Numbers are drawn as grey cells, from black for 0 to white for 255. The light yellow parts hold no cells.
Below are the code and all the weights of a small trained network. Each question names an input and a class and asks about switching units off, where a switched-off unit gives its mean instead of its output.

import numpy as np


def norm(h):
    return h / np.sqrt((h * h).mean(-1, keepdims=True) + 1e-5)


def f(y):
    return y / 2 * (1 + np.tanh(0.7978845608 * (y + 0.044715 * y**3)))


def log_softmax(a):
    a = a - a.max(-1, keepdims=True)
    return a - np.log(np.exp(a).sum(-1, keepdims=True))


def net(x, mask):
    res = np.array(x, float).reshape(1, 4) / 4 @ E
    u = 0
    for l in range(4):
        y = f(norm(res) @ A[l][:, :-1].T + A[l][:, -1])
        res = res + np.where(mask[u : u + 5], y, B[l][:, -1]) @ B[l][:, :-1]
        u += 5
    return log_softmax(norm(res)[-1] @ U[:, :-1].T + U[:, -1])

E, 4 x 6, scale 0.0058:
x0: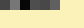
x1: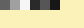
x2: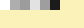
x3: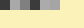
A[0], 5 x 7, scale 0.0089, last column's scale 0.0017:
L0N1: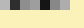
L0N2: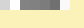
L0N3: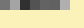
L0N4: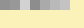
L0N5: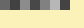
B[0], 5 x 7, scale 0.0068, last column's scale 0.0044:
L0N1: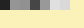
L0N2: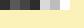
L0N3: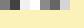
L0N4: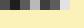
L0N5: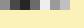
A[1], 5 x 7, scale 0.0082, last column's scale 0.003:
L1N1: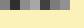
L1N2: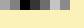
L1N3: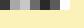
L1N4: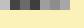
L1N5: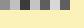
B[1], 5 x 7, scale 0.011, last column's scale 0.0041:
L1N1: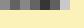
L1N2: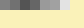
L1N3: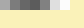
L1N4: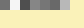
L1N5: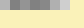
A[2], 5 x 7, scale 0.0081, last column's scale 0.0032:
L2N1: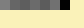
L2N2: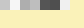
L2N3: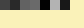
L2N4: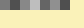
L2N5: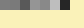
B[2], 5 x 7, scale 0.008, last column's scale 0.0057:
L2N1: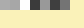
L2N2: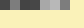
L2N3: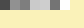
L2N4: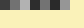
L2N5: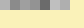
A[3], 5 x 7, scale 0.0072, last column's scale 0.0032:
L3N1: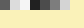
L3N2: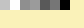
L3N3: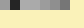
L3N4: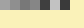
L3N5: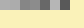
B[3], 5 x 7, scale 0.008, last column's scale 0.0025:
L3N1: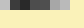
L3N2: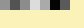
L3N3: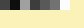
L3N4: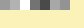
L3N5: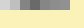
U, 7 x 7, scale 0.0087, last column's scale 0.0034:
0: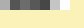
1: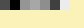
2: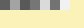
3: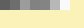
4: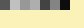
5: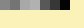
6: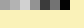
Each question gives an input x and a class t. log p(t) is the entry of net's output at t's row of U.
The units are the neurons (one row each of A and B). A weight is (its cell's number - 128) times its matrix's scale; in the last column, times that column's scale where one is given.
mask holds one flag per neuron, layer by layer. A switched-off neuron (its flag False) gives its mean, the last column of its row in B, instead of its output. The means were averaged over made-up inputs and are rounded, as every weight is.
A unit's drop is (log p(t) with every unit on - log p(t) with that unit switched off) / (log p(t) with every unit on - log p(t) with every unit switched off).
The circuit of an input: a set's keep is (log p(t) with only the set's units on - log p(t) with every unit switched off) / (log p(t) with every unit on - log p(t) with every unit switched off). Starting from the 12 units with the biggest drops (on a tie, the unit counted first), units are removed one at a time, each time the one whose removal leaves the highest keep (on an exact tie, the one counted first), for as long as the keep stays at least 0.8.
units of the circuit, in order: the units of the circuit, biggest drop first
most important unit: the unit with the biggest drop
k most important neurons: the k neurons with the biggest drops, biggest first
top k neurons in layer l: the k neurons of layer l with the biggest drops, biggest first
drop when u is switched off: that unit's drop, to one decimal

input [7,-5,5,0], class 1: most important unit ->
L0N3
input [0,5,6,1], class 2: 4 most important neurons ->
(L0N2, L1N1, L0N1, L3N3)
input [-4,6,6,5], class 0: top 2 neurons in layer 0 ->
(L0N5, L0N3)
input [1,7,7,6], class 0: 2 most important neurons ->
(L3N1, L2N3)
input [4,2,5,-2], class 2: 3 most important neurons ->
(L0N2, L0N4, L3N3)
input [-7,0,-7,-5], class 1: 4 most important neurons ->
(L0N4, L0N2, L1N3, L1N1)
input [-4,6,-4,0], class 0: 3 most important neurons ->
(L1N3, L0N3, L0N2)
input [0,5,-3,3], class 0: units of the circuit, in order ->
(L0N2, L3N1)
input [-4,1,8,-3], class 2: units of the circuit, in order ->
(L0N3, L0N2, L1N4)
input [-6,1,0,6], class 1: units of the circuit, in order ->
(L0N4, L0N1)
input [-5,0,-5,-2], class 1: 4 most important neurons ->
(L0N4, L0N2, L1N3, L1N1)
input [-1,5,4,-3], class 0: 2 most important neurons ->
(L0N5, L2N3)
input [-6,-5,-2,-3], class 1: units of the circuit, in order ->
(L0N4, L1N3, L2N4)
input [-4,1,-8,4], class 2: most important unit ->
L0N5
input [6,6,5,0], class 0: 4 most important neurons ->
(L0N4, L2N3, L0N5, L1N3)
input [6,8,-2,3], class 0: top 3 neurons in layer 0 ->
(L0N4, L0N2, L0N1)
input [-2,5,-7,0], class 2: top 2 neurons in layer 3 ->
(L3N3, L3N4)
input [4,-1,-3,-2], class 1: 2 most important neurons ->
(L0N3, L0N2)
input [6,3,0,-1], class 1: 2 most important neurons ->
(L0N3, L2N3)
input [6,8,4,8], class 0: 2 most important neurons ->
(L3N1, L1N3)
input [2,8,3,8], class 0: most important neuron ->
(L3N1)
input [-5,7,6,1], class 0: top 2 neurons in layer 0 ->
(L0N5, L0N3)
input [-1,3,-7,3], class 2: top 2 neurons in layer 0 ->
(L0N5, L0N1)
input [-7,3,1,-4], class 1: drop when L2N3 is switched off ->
0.2
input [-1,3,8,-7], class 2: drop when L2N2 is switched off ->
0.2
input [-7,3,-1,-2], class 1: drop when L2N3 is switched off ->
0.3
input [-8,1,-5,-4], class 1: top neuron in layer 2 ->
(L2N3)
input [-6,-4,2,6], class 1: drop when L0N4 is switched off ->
1.5
